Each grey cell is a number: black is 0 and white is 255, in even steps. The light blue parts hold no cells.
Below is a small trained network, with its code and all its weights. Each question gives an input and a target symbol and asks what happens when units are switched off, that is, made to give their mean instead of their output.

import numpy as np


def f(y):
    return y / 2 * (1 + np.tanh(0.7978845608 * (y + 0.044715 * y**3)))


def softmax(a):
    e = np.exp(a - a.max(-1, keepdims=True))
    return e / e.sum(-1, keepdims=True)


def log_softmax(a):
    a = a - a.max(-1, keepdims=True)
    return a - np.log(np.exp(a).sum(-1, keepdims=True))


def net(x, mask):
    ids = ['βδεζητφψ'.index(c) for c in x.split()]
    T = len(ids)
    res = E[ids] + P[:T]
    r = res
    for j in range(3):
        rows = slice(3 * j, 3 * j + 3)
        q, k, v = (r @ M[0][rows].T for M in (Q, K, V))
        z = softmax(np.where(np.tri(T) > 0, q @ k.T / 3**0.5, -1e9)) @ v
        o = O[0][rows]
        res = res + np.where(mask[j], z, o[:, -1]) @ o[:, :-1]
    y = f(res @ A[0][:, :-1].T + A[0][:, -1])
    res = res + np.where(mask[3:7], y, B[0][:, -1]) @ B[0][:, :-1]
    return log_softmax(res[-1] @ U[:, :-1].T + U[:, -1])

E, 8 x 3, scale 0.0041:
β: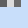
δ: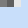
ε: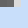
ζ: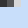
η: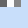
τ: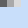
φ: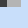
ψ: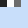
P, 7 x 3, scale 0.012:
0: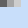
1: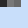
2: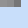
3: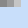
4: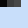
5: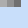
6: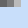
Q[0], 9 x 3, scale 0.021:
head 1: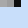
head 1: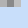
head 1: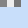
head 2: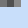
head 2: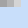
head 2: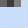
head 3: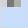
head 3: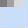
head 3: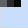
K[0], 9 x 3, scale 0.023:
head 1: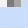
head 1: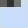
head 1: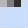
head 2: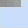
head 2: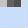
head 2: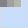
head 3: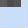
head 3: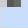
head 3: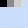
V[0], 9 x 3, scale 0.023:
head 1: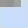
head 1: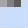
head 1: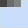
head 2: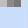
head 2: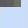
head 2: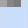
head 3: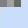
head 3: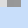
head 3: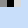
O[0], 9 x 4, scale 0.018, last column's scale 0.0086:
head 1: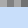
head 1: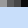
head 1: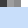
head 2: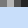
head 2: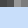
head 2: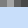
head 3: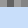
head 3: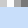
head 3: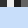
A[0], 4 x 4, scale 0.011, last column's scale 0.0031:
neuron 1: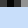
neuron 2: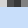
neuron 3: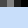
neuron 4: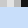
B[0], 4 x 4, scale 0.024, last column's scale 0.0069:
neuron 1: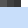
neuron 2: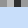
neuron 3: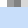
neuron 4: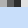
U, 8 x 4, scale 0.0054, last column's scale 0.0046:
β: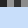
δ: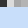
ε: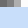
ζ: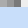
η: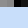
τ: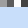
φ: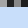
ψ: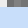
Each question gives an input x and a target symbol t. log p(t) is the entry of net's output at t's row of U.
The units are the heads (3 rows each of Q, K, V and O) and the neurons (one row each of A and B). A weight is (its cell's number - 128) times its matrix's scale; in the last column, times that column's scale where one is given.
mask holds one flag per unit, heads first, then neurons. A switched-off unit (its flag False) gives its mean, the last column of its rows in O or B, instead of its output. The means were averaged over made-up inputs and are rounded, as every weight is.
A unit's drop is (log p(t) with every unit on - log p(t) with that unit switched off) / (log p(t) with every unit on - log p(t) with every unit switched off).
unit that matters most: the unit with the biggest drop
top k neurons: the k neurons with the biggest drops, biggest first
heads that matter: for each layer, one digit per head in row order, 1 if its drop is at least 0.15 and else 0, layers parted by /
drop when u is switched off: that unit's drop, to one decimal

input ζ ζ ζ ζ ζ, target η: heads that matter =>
001
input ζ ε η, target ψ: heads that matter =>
101
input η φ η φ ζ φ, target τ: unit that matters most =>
head 2
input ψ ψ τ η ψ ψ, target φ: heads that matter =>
110
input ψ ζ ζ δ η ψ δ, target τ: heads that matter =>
101
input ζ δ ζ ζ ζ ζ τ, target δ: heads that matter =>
100
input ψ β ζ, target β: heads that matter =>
001
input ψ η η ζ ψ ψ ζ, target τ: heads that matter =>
101
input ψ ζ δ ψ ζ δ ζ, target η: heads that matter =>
011
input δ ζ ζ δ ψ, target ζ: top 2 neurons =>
[neuron 3; neuron 4]
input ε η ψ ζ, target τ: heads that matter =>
001
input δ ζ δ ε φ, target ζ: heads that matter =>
101
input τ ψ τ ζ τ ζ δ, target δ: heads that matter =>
100
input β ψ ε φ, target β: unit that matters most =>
head 3
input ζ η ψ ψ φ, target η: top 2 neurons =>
[neuron 3; neuron 1]
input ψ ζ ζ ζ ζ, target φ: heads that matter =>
101
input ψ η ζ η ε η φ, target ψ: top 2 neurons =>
[neuron 4; neuron 1]
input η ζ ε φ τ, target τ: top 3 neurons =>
[neuron 1; neuron 4; neuron 2]
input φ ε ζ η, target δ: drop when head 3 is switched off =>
0.2
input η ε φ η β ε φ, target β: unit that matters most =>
head 1
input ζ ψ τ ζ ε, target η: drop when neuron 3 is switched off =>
1.3
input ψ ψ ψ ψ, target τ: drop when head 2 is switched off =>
0.0
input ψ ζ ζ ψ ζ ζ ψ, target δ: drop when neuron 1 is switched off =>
0.1
